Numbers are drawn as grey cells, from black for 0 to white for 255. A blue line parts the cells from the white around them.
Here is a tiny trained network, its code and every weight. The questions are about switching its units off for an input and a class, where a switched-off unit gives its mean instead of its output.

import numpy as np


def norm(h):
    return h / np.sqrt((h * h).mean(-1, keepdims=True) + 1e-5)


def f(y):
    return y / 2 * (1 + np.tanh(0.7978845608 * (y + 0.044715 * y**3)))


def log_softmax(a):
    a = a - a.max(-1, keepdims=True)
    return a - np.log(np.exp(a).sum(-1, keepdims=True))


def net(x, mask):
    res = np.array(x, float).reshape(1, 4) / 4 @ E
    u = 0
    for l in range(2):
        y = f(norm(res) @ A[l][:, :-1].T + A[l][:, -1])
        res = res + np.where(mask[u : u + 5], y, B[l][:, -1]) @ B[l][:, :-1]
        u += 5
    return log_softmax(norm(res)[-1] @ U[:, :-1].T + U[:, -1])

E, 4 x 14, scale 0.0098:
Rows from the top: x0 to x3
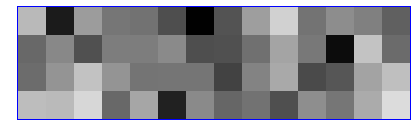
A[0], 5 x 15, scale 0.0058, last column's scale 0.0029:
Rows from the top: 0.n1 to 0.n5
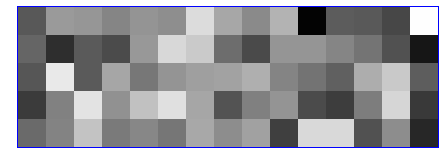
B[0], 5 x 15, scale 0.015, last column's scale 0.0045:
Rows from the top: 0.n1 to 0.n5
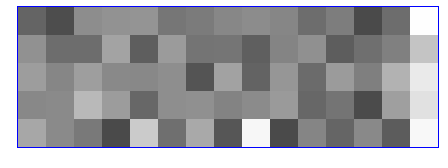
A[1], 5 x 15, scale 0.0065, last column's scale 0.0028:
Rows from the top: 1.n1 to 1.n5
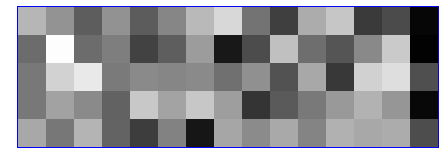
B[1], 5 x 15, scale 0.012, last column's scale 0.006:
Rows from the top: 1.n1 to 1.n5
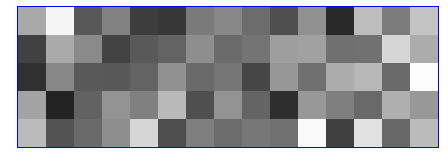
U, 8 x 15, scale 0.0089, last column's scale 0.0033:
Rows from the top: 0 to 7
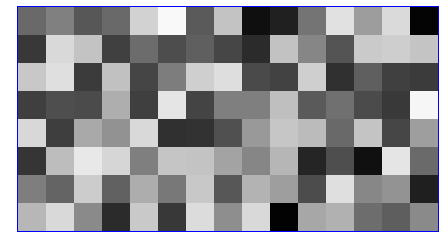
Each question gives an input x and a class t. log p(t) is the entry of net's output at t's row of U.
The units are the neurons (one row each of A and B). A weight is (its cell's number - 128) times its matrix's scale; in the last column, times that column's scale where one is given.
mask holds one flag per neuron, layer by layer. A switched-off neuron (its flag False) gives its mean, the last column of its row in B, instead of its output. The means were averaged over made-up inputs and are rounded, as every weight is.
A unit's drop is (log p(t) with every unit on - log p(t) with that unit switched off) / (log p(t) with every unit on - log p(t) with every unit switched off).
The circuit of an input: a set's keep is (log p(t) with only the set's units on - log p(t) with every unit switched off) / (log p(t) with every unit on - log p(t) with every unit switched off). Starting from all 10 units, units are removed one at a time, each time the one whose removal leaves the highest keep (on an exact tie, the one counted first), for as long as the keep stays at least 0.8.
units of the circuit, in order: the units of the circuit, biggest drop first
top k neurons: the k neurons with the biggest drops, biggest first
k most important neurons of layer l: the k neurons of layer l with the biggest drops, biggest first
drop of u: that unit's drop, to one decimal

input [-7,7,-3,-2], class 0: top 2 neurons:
0.n3; 0.n4
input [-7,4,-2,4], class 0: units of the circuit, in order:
1.n4
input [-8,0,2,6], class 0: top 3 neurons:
1.n4; 1.n3; 0.n3
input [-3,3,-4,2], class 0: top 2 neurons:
1.n4; 0.n3
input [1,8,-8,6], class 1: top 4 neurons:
0.n1; 0.n5; 1.n5; 0.n3
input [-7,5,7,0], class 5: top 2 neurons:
0.n4; 0.n1
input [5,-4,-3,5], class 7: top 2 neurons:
0.n5; 0.n3
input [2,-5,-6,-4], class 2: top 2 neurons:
1.n1; 0.n2
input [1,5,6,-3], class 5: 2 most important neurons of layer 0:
0.n4; 0.n1
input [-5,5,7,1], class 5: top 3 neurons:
0.n4; 0.n1; 1.n1
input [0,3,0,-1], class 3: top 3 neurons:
1.n5; 0.n5; 0.n4
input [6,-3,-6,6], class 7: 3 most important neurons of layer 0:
0.n5; 0.n3; 0.n2
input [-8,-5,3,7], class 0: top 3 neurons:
1.n3; 1.n4; 0.n3
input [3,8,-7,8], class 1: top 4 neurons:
0.n1; 0.n5; 0.n3; 1.n3
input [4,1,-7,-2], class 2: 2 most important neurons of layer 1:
1.n1; 1.n3
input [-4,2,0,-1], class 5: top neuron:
0.n1
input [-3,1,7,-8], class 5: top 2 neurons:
0.n4; 1.n3
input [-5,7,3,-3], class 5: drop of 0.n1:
0.2
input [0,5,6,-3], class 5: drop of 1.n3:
0.1
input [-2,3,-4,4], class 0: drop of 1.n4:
0.2
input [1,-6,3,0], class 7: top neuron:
0.n5
